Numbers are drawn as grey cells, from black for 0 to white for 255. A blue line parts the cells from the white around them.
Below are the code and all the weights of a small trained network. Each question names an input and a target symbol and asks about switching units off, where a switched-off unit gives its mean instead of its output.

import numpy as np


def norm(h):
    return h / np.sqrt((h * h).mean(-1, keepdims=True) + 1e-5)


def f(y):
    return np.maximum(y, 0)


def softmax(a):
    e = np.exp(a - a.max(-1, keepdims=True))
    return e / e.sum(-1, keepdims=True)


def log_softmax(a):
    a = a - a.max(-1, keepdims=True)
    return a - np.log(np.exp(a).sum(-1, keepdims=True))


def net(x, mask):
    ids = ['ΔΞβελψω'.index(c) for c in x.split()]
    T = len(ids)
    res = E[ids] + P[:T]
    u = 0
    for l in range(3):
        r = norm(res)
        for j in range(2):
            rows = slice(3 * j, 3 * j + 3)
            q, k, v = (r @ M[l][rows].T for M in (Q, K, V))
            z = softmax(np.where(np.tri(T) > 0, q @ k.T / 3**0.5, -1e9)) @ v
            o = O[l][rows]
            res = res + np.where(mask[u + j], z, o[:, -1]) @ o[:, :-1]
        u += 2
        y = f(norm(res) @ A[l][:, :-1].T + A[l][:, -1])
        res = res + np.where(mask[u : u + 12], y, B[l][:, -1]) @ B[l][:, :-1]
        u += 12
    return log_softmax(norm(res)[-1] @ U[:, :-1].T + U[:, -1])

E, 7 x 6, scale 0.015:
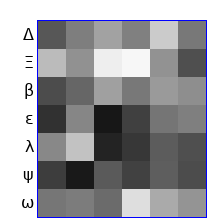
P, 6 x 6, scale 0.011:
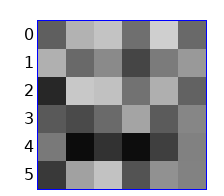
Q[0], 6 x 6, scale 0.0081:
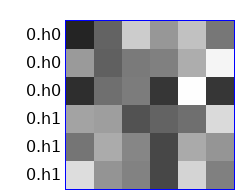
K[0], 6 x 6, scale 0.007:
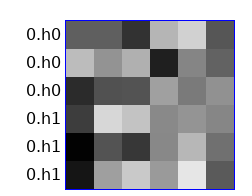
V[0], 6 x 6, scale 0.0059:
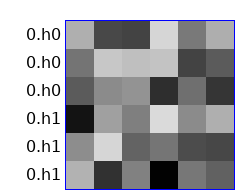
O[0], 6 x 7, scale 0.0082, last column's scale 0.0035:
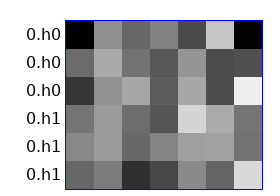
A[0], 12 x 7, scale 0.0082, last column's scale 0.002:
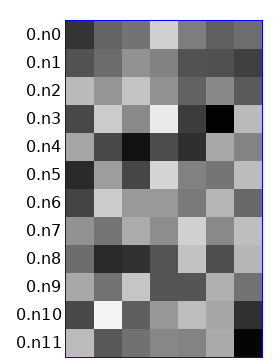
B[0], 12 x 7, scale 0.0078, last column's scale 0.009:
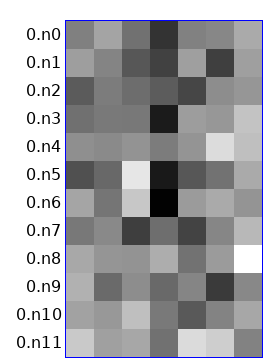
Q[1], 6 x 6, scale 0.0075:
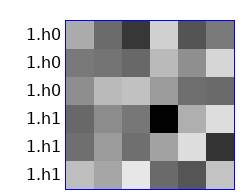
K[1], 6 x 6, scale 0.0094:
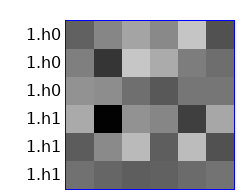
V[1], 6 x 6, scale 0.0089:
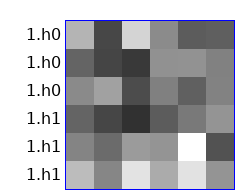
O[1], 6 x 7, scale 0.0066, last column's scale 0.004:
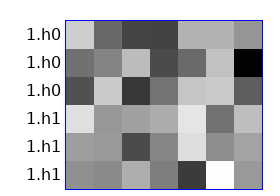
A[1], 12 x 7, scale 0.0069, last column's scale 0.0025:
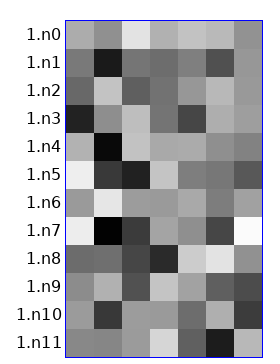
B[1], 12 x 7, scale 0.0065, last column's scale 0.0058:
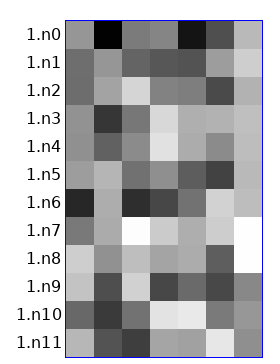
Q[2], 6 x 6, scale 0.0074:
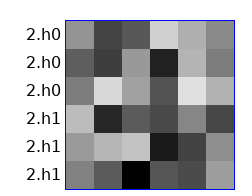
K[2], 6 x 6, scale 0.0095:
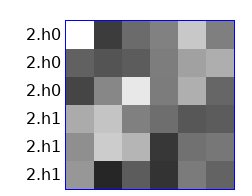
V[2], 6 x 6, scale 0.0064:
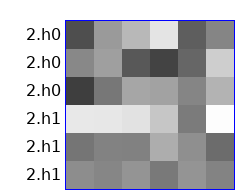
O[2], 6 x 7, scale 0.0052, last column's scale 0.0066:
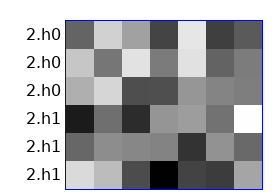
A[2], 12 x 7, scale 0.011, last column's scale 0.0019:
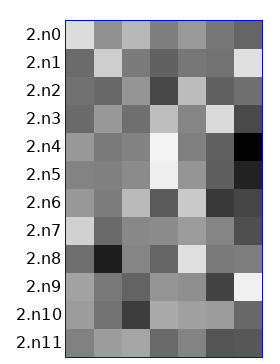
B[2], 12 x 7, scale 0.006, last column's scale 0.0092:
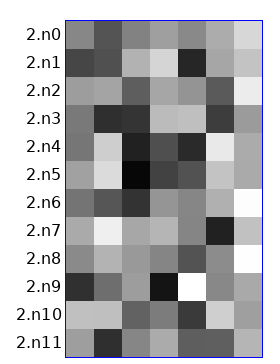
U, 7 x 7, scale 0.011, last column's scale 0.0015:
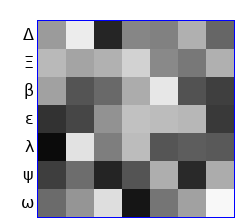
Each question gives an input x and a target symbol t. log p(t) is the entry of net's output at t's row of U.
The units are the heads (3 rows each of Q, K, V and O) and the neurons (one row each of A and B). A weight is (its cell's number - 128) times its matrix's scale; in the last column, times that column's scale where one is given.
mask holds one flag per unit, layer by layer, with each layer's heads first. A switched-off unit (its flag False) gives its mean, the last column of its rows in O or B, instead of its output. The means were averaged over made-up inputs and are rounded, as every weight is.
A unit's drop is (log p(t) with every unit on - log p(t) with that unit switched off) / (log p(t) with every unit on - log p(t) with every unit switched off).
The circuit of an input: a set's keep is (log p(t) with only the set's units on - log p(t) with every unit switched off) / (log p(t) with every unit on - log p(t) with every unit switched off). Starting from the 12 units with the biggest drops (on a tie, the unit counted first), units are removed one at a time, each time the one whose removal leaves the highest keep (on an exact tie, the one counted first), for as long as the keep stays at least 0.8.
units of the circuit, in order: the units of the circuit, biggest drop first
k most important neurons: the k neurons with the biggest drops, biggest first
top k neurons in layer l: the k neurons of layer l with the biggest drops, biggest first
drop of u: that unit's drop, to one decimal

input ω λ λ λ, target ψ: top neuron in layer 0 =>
(0.n8)
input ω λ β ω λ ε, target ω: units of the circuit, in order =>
(0.h0; 0.n5; 0.n6)
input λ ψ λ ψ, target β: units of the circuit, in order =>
(1.h1; 1.n7)
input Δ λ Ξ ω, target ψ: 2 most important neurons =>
(0.n5; 0.n0)
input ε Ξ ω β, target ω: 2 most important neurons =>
(0.n0; 2.n6)
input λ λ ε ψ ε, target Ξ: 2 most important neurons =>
(0.n4; 1.n7)
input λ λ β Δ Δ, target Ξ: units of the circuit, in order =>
(0.n8; 1.n8)
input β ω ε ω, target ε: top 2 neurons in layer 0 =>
(0.n5; 0.n0)
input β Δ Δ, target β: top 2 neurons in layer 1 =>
(1.n7; 1.n0)
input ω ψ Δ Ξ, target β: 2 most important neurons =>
(0.n3; 2.n6)
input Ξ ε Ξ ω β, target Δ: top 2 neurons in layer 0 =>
(0.n5; 0.n3)
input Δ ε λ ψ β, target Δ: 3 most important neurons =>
(2.n5; 2.n4; 0.n3)
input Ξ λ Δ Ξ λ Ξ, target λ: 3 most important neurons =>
(2.n1; 0.n3; 0.n5)
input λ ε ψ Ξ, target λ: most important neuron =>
(0.n3)
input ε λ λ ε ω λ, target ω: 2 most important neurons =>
(0.n6; 1.n7)
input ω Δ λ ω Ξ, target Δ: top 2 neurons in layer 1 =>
(1.n7; 1.n4)
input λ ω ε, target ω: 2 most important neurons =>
(0.n6; 0.n5)
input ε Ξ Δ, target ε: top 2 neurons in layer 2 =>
(2.n7; 2.n6)
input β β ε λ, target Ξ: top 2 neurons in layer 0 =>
(0.n4; 0.n7)
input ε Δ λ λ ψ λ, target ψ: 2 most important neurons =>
(1.n7; 2.n8)
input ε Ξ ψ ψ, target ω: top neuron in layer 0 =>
(0.n1)
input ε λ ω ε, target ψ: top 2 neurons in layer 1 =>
(1.n7; 1.n6)
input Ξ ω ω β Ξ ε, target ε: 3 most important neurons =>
(1.n3; 0.n3; 2.n6)
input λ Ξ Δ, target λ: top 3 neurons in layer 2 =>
(2.n1; 2.n0; 2.n9)
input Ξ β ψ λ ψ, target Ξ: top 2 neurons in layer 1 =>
(1.n7; 1.n1)
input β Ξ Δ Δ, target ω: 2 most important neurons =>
(0.n0; 2.n6)
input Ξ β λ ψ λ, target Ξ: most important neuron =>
(1.n7)
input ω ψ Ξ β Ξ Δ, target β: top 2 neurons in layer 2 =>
(2.n2; 2.n6)
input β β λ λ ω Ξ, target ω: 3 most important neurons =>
(0.n3; 0.n6; 1.n7)
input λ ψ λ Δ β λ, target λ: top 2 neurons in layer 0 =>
(0.n4; 0.n8)
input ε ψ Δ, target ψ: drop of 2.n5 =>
-0.1
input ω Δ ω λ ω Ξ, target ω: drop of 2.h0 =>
-0.1
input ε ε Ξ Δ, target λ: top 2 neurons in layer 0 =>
(0.n5; 0.n0)
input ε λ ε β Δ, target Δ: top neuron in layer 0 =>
(0.n5)
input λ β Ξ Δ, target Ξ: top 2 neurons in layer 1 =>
(1.n8; 1.n6)
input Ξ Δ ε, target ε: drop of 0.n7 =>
0.2
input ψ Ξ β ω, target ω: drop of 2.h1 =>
0.0
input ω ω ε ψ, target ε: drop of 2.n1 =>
0.1
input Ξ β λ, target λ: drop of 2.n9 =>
0.1
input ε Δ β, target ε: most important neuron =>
(2.n7)
